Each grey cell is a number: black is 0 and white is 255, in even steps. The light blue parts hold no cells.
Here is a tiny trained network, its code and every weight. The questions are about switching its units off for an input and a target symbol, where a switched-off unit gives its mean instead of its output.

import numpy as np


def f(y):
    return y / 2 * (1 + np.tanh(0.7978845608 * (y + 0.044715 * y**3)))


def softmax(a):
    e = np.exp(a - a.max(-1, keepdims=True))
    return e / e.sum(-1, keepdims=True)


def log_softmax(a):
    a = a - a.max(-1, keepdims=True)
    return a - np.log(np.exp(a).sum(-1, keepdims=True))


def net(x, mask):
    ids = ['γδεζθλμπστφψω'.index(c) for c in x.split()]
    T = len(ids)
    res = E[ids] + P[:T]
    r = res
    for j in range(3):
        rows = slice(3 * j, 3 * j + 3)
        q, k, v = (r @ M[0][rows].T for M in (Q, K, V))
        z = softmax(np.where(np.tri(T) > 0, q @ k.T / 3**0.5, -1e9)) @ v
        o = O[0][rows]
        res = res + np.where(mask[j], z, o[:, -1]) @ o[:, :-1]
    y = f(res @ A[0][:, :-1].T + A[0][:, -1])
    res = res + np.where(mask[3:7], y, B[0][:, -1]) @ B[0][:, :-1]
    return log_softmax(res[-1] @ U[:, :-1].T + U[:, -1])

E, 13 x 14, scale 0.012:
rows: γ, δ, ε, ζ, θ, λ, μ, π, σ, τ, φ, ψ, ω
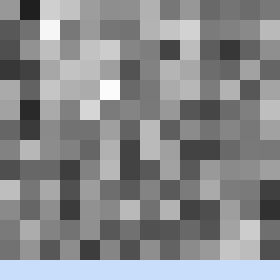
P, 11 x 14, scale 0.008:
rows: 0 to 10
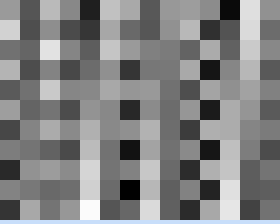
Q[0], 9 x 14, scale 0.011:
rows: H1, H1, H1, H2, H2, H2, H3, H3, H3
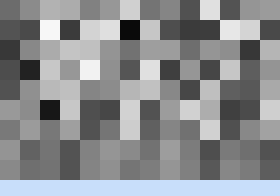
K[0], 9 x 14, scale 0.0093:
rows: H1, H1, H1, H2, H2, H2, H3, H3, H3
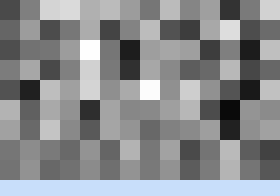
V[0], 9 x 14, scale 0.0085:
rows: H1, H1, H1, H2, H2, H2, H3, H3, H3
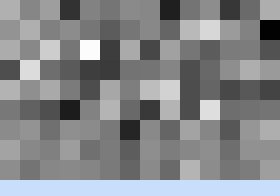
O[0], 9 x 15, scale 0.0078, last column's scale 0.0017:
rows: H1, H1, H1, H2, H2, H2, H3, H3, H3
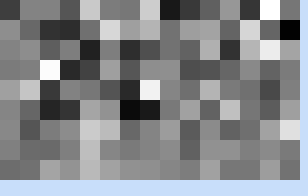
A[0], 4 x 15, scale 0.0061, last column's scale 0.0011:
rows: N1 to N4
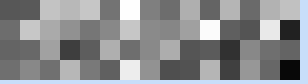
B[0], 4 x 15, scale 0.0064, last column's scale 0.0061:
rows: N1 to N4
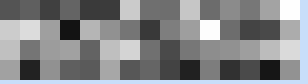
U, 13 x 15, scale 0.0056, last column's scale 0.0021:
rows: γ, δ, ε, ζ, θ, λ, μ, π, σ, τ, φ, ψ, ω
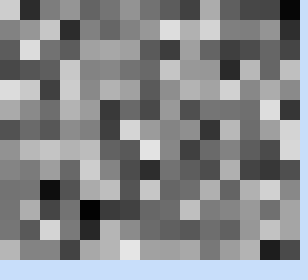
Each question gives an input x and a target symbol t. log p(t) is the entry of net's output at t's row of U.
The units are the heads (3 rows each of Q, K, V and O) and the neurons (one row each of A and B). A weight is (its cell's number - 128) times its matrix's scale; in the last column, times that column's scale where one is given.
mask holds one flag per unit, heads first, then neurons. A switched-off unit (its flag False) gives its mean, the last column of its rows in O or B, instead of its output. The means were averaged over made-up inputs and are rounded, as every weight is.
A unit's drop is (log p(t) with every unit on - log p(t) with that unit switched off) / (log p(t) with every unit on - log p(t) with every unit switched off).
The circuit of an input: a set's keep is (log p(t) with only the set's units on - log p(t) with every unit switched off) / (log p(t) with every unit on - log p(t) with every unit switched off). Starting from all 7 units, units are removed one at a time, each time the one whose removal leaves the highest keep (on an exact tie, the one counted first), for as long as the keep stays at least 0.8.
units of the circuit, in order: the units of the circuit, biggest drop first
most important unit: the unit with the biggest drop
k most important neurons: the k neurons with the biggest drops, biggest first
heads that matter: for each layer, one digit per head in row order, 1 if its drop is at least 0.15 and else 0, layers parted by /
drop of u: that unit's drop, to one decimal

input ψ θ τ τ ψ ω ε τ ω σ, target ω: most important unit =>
H1
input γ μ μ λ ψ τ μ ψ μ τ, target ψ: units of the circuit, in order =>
[H2 H1]
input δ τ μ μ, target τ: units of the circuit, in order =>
[H1 H2]
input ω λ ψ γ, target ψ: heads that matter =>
010
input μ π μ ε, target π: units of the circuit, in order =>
[H2 H1]
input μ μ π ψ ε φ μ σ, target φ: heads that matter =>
101
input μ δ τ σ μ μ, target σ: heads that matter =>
110
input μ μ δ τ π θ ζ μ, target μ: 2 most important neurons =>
[N1 N2]
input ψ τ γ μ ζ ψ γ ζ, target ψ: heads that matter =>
010
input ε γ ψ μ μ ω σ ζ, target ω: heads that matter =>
100
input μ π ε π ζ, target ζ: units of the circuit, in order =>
[H1 H2]
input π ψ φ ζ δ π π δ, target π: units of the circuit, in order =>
[H2 N1]
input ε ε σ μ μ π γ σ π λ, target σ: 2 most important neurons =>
[N1 N3]
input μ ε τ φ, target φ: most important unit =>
H3
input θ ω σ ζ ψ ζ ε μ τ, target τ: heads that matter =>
100
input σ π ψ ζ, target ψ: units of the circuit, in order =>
[H2 N3]
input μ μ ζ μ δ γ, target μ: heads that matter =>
110
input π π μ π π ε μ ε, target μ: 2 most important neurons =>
[N1 N2]
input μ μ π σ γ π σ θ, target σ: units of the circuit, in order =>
[H2 H1]
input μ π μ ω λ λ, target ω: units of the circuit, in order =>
[H1]
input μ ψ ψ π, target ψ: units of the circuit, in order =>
[H2 N3]
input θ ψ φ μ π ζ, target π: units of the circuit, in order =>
[H2 H1]
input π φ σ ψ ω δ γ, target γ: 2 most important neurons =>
[N4 N2]
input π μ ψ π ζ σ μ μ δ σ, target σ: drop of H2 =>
0.4
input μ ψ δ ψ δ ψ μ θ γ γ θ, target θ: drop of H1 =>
0.2
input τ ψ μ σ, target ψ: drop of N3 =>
0.2
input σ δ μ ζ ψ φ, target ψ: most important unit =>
H2
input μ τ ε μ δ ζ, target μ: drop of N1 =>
0.4
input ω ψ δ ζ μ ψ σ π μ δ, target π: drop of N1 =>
0.1
